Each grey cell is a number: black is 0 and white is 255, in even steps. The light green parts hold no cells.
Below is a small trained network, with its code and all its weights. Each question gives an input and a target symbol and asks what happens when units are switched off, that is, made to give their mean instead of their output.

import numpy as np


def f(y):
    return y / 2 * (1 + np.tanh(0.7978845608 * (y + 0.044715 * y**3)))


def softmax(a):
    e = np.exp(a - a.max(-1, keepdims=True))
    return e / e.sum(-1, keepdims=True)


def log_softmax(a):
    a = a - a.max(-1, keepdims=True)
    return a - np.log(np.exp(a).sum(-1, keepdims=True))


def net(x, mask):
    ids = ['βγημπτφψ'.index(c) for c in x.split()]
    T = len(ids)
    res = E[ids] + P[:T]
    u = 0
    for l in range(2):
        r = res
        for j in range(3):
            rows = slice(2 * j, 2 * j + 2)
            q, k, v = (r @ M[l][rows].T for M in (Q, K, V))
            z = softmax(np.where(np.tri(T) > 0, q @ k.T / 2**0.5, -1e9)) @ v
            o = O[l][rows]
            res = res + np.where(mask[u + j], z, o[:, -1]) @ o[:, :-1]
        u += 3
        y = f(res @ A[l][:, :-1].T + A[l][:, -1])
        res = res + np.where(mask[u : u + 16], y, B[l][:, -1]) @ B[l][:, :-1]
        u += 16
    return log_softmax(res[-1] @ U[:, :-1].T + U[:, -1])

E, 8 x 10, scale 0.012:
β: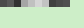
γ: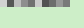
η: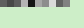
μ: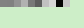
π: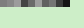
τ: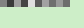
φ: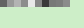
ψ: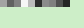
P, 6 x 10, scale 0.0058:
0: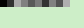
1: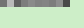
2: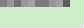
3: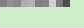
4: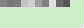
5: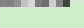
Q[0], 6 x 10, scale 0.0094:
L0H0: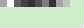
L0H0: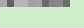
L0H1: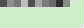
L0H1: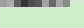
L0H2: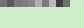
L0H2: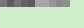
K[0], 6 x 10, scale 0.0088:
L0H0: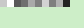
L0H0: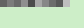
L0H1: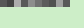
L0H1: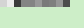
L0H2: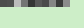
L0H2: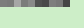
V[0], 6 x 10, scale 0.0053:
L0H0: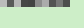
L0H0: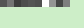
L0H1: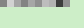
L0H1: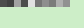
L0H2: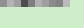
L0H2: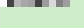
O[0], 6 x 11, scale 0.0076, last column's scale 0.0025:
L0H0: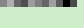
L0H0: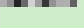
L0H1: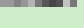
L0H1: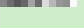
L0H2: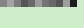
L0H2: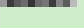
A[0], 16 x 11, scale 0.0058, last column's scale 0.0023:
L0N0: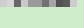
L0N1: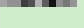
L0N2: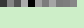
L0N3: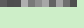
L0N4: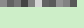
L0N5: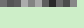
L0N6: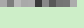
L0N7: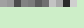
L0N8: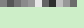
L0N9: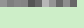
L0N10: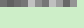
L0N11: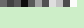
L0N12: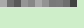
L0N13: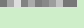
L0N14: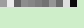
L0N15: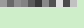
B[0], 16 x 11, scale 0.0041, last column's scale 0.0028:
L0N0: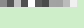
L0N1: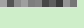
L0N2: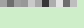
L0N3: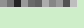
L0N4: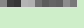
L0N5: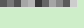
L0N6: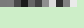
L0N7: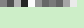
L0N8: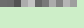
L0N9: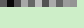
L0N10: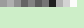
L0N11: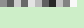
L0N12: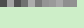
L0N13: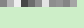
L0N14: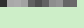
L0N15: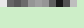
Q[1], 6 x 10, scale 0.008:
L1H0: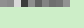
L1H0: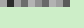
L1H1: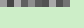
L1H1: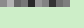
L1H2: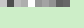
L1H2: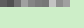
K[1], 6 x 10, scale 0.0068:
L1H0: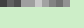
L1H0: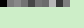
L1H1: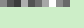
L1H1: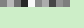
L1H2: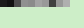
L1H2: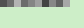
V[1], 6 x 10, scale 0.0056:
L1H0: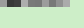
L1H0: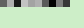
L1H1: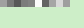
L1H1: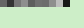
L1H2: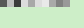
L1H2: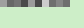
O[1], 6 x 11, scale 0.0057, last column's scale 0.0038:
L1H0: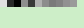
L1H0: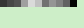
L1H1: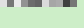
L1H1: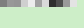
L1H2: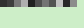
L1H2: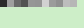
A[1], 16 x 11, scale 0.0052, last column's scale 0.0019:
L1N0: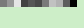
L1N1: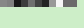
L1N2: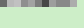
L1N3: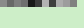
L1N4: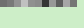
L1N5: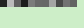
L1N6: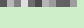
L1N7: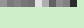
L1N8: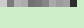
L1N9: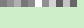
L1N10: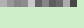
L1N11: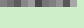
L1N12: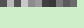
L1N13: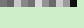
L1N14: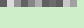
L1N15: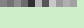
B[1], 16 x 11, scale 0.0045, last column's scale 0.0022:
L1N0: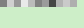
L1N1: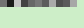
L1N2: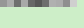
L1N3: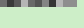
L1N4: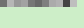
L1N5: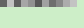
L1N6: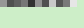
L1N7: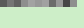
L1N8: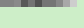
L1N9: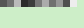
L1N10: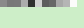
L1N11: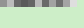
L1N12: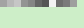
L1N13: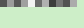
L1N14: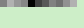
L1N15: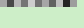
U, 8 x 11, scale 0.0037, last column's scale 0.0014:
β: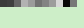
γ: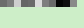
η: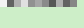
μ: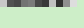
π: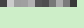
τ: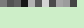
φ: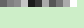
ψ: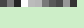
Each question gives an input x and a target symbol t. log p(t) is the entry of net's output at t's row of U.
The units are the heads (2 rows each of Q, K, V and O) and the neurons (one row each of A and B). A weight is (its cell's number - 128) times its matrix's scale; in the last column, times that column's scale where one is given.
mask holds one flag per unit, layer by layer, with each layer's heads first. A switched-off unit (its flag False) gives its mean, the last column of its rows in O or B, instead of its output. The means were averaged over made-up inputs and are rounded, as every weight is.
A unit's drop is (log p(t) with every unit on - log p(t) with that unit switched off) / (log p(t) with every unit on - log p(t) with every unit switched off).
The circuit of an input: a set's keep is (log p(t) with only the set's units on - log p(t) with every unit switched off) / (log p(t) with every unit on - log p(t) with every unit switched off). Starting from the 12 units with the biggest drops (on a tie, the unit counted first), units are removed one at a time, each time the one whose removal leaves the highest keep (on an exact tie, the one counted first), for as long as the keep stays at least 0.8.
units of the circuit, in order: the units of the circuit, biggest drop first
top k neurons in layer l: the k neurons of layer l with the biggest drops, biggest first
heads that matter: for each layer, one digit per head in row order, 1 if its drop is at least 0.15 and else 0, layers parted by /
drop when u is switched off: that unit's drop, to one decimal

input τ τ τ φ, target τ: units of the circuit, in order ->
[L0H1; L1H2; L1N9]
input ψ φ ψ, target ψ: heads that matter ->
001 / 010
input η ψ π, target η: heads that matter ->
100 / 011
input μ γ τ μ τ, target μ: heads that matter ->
110 / 010
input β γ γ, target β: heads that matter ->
000 / 101
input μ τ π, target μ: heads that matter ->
110 / 010
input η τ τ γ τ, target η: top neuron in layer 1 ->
[L1N10]
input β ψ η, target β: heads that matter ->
000 / 001
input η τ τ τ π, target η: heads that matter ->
100 / 010
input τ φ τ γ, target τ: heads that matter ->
010 / 001
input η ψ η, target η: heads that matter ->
000 / 011
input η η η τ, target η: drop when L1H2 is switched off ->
0.2
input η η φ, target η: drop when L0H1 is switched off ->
0.1
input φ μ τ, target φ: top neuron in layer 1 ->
[L1N3]
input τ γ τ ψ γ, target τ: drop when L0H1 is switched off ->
0.5
